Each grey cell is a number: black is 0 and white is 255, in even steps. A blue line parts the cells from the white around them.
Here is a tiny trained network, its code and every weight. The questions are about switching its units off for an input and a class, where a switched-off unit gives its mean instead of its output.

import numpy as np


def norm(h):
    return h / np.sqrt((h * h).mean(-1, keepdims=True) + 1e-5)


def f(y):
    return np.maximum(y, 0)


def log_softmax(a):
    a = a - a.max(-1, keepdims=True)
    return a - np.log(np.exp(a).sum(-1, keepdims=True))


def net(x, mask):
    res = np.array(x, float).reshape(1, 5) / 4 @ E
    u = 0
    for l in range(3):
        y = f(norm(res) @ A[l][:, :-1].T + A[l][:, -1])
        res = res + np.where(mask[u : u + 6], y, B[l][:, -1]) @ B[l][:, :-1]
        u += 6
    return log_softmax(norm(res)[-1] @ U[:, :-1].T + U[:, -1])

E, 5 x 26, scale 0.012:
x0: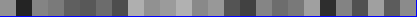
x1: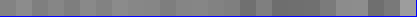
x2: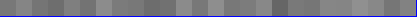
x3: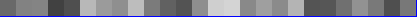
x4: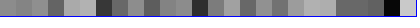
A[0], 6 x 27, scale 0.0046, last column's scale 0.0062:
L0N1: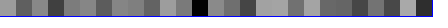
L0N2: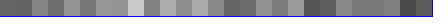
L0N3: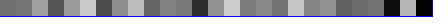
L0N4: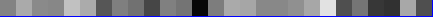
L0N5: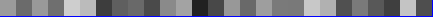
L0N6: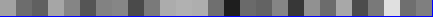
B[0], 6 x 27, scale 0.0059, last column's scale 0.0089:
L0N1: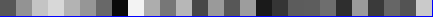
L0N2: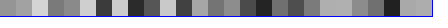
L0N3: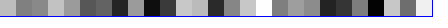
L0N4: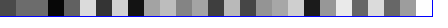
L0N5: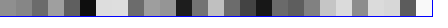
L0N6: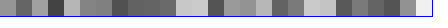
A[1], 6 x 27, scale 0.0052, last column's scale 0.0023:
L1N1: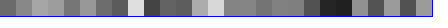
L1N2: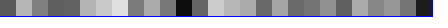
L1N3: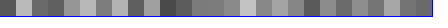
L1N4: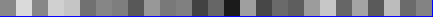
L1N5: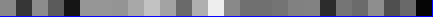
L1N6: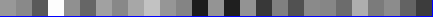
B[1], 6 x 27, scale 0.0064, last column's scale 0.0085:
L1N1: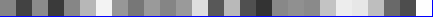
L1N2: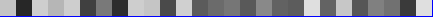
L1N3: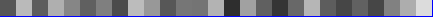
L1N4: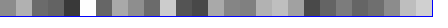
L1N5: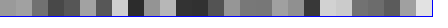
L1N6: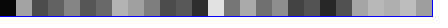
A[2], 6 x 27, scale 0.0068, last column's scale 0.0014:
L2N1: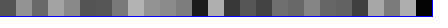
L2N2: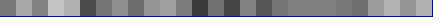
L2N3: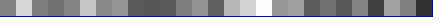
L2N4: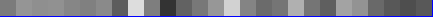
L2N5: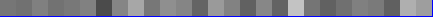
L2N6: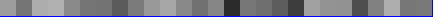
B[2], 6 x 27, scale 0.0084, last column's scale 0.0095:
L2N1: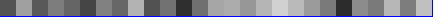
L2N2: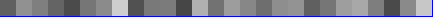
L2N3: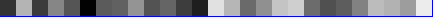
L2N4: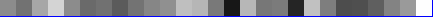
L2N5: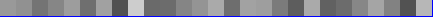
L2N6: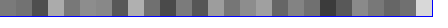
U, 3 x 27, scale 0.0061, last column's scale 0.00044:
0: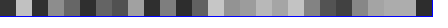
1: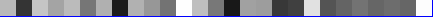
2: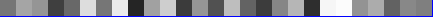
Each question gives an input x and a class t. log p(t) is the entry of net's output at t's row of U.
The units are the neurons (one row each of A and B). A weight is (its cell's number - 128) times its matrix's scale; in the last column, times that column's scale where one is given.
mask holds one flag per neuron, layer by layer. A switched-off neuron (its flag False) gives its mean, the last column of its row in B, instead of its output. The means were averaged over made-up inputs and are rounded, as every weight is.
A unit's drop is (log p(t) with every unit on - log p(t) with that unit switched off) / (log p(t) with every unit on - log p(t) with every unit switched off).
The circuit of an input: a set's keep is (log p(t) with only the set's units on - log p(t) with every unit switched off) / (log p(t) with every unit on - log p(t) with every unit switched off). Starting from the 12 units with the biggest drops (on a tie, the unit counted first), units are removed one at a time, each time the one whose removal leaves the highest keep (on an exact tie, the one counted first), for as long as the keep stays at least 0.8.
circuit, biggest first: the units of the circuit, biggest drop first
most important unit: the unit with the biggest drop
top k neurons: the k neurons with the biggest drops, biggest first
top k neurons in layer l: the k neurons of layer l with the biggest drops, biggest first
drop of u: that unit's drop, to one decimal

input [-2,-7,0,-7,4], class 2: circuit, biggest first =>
(L0N4)
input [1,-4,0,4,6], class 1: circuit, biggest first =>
(L0N1; L2N4)
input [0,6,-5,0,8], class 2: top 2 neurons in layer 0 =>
(L0N4; L0N5)
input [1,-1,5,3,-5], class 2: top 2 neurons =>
(L1N5; L0N5)
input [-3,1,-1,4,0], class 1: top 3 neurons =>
(L0N6; L2N4; L1N2)
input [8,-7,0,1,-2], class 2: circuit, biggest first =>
(L1N5; L0N3)
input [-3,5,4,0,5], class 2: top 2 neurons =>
(L0N4; L0N5)
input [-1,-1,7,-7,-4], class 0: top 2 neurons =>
(L1N4; L1N2)
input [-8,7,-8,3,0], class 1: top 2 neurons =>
(L1N2; L0N3)
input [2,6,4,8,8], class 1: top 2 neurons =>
(L0N1; L2N4)
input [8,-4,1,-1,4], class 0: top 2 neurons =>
(L2N1; L1N6)
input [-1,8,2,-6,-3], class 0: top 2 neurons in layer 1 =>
(L1N4; L1N2)
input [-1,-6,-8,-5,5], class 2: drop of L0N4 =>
1.3
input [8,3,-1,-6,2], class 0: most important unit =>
L2N1
